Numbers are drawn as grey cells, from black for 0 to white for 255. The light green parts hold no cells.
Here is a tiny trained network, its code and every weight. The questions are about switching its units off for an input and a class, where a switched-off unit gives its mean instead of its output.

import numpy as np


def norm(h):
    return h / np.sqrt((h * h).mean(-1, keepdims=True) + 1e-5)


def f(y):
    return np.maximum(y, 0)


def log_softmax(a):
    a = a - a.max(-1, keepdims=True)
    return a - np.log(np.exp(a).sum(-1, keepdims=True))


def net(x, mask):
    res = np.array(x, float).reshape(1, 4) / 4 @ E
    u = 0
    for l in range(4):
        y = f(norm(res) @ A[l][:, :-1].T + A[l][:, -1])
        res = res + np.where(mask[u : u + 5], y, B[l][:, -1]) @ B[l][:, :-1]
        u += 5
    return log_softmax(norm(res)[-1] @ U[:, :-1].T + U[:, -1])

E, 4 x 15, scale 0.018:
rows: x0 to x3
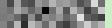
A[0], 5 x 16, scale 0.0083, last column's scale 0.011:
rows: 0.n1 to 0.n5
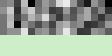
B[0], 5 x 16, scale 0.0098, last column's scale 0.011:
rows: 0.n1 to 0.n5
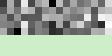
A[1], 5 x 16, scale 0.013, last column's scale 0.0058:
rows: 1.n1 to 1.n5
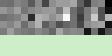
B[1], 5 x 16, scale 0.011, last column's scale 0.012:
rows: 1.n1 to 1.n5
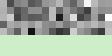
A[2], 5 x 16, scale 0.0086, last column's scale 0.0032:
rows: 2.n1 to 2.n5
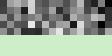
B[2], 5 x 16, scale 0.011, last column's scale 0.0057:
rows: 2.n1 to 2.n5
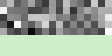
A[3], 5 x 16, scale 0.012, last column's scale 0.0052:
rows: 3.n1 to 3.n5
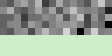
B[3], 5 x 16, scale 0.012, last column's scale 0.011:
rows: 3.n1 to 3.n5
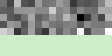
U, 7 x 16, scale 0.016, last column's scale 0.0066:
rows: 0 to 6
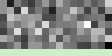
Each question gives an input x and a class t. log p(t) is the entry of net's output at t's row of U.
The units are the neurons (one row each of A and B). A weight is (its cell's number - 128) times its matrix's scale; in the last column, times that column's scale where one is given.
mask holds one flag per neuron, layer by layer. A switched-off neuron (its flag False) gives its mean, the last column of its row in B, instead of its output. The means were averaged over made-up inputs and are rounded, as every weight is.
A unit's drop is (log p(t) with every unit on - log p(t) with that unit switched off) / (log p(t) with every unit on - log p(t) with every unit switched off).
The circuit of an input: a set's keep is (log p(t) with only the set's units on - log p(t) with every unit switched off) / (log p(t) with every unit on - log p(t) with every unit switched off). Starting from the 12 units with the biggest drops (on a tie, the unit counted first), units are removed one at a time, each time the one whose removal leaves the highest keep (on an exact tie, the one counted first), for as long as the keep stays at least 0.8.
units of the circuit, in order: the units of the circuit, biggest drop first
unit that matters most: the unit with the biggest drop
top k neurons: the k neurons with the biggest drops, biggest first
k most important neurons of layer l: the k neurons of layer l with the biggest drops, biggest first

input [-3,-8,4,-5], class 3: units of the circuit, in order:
(0.n3)
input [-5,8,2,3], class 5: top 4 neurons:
(2.n1; 0.n1; 0.n4; 2.n4)
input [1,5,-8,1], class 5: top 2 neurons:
(3.n5; 0.n4)
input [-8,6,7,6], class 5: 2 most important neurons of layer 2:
(2.n1; 2.n2)
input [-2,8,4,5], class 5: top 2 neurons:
(2.n1; 0.n1)
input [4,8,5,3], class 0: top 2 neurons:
(2.n5; 1.n1)
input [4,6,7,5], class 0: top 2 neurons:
(2.n5; 3.n5)
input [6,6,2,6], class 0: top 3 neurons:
(2.n5; 3.n3; 1.n3)
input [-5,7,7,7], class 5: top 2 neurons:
(2.n1; 2.n2)
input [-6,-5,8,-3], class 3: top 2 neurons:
(0.n3; 0.n2)
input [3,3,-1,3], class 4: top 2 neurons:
(0.n4; 1.n4)
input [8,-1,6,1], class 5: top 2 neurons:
(0.n4; 0.n1)
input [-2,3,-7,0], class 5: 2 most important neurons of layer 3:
(3.n5; 3.n1)
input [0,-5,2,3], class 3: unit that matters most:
1.n3
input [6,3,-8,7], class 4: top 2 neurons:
(1.n4; 2.n3)
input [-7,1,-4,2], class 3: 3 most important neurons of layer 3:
(3.n5; 3.n3; 3.n1)
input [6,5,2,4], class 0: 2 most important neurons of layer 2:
(2.n5; 2.n1)
